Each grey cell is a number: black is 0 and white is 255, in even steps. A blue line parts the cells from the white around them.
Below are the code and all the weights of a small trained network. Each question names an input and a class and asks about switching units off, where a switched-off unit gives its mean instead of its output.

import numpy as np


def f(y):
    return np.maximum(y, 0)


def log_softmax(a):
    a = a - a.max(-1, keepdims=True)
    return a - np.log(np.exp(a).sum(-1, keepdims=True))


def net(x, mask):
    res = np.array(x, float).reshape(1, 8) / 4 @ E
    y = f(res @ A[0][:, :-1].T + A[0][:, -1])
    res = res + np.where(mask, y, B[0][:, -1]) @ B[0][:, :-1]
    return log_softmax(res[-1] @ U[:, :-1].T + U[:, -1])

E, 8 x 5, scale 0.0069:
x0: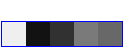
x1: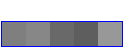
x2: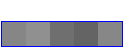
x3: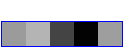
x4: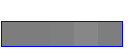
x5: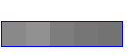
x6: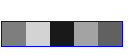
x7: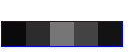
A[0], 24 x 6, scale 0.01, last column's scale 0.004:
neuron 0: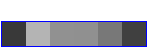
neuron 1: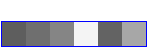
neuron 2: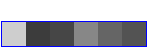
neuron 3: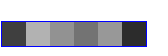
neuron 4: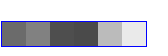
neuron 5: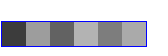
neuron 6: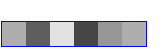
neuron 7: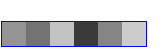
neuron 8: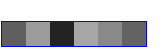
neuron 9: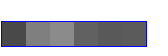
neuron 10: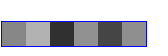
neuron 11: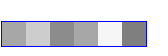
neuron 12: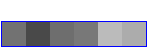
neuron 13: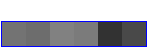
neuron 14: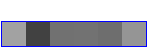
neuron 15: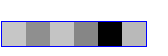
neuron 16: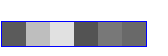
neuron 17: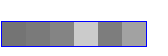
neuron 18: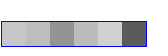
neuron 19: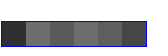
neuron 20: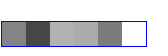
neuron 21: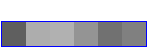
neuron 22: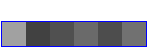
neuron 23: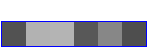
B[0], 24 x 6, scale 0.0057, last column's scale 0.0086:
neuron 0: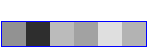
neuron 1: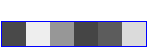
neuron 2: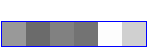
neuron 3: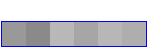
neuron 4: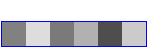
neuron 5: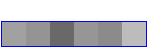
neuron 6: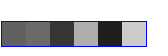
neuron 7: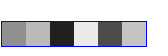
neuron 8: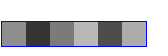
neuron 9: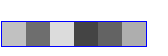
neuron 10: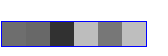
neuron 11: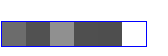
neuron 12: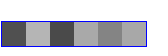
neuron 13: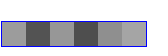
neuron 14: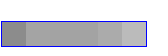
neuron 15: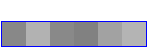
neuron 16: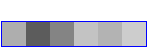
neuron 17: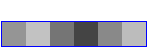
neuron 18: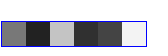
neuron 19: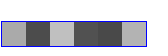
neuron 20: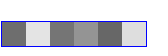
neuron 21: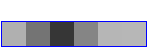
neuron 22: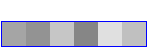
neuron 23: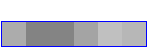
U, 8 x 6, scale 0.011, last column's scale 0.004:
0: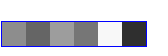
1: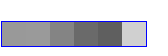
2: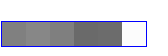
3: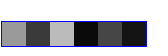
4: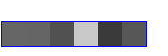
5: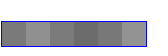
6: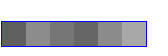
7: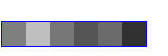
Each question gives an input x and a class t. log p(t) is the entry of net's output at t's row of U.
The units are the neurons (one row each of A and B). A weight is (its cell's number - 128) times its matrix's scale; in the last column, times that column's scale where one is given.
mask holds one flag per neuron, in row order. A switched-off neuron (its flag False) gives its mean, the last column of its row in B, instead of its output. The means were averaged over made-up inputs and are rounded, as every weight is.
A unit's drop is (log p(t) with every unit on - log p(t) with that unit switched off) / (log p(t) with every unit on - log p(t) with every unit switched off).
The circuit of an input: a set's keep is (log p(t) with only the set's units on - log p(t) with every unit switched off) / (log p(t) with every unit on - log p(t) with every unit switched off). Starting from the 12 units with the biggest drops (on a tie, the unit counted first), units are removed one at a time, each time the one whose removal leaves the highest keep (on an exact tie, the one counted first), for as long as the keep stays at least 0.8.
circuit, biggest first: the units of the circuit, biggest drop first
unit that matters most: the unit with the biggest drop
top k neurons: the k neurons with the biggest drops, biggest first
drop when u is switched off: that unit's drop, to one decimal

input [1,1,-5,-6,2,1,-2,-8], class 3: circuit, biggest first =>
neuron 18; neuron 11
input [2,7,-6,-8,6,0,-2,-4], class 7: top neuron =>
neuron 1
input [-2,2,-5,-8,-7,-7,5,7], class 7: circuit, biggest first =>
neuron 1; neuron 17
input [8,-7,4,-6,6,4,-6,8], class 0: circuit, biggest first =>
neuron 22; neuron 2
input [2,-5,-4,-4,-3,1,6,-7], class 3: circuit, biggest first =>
neuron 18; neuron 11
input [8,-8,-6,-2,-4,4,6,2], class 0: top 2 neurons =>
neuron 2; neuron 22
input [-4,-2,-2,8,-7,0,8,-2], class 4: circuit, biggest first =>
neuron 10; neuron 8; neuron 1
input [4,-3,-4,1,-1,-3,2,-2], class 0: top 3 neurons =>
neuron 2; neuron 6; neuron 7
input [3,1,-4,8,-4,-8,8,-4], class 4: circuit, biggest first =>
neuron 10; neuron 8
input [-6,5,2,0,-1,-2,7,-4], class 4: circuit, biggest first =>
neuron 8; neuron 10
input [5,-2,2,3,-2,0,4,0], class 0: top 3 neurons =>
neuron 2; neuron 22; neuron 6
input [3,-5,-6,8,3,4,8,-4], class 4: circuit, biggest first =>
neuron 10; neuron 8
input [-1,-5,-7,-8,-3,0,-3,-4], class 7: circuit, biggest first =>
neuron 1; neuron 20; neuron 17
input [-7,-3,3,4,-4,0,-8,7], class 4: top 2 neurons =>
neuron 7; neuron 6
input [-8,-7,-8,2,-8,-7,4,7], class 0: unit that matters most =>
neuron 0
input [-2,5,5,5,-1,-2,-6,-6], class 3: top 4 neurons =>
neuron 18; neuron 11; neuron 20; neuron 10
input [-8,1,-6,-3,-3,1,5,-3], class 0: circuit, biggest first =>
neuron 0; neuron 3
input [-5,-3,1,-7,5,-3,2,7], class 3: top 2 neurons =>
neuron 19; neuron 9
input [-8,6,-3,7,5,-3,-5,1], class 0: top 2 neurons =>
neuron 16; neuron 23
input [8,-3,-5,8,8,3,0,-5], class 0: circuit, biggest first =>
neuron 2
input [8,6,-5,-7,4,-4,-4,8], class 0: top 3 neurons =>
neuron 22; neuron 2; neuron 14
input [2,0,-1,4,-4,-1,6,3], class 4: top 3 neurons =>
neuron 10; neuron 8; neuron 1
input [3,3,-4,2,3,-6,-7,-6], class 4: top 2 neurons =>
neuron 6; neuron 7
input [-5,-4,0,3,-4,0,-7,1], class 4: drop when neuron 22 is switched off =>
0.1
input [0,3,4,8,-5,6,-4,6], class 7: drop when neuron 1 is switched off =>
-0.3
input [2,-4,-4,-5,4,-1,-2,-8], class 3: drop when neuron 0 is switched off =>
0.0
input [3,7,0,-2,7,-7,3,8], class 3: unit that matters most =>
neuron 19
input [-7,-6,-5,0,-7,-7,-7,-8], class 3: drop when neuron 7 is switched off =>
-0.1
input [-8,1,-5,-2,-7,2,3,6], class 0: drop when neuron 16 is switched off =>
0.1
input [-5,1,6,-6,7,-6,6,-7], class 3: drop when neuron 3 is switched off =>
0.0
